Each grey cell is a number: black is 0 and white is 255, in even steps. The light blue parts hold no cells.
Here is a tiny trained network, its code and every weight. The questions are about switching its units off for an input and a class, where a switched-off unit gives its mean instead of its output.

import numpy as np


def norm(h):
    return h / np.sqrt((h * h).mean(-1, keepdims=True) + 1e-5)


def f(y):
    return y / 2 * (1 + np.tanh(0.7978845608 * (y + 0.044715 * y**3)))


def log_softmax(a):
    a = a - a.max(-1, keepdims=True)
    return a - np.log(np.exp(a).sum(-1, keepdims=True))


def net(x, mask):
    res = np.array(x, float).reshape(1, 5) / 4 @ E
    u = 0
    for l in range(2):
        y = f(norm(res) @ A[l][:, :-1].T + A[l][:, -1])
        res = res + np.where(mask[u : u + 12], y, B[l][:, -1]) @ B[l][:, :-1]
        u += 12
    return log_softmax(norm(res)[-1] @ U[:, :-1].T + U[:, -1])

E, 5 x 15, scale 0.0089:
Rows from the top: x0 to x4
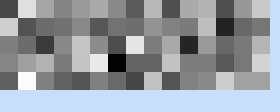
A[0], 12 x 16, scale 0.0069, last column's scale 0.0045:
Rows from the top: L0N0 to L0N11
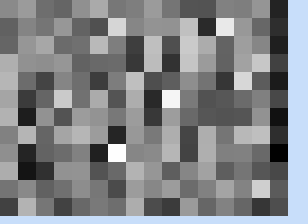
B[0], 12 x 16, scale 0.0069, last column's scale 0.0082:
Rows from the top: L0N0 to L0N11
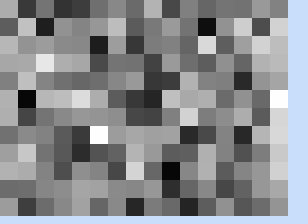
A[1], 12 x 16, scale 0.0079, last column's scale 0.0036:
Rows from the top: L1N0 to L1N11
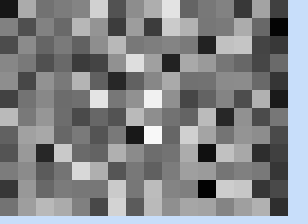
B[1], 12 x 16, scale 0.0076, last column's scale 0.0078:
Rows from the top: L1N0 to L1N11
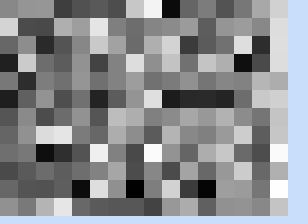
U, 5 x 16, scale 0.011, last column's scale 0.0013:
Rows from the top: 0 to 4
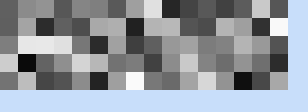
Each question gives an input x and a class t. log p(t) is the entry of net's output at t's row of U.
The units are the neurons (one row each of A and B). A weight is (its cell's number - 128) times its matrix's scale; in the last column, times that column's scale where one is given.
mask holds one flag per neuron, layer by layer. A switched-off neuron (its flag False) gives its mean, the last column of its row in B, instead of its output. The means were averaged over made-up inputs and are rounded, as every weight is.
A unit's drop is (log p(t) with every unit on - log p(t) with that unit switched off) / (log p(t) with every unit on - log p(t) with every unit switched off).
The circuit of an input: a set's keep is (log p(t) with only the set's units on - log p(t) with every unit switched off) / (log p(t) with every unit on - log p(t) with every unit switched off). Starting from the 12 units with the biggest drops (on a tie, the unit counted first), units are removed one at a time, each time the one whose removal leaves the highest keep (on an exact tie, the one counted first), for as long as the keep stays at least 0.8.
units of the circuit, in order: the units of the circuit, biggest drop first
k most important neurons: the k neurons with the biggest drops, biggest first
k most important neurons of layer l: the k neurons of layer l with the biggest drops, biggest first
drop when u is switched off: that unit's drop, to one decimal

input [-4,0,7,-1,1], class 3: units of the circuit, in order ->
L0N5
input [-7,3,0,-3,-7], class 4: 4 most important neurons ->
L0N8, L0N9, L1N3, L0N4
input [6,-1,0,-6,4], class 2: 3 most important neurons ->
L0N2, L0N3, L1N11
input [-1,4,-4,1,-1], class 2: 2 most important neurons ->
L0N5, L0N3
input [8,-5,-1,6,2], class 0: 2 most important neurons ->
L0N7, L1N0
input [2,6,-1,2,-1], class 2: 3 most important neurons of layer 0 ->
L0N5, L0N2, L0N3
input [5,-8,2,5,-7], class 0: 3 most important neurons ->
L0N7, L1N0, L1N5
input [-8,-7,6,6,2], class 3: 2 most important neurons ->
L0N5, L1N1
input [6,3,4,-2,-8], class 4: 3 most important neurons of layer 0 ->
L0N9, L0N8, L0N4
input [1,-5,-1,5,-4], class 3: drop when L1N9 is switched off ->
0.0
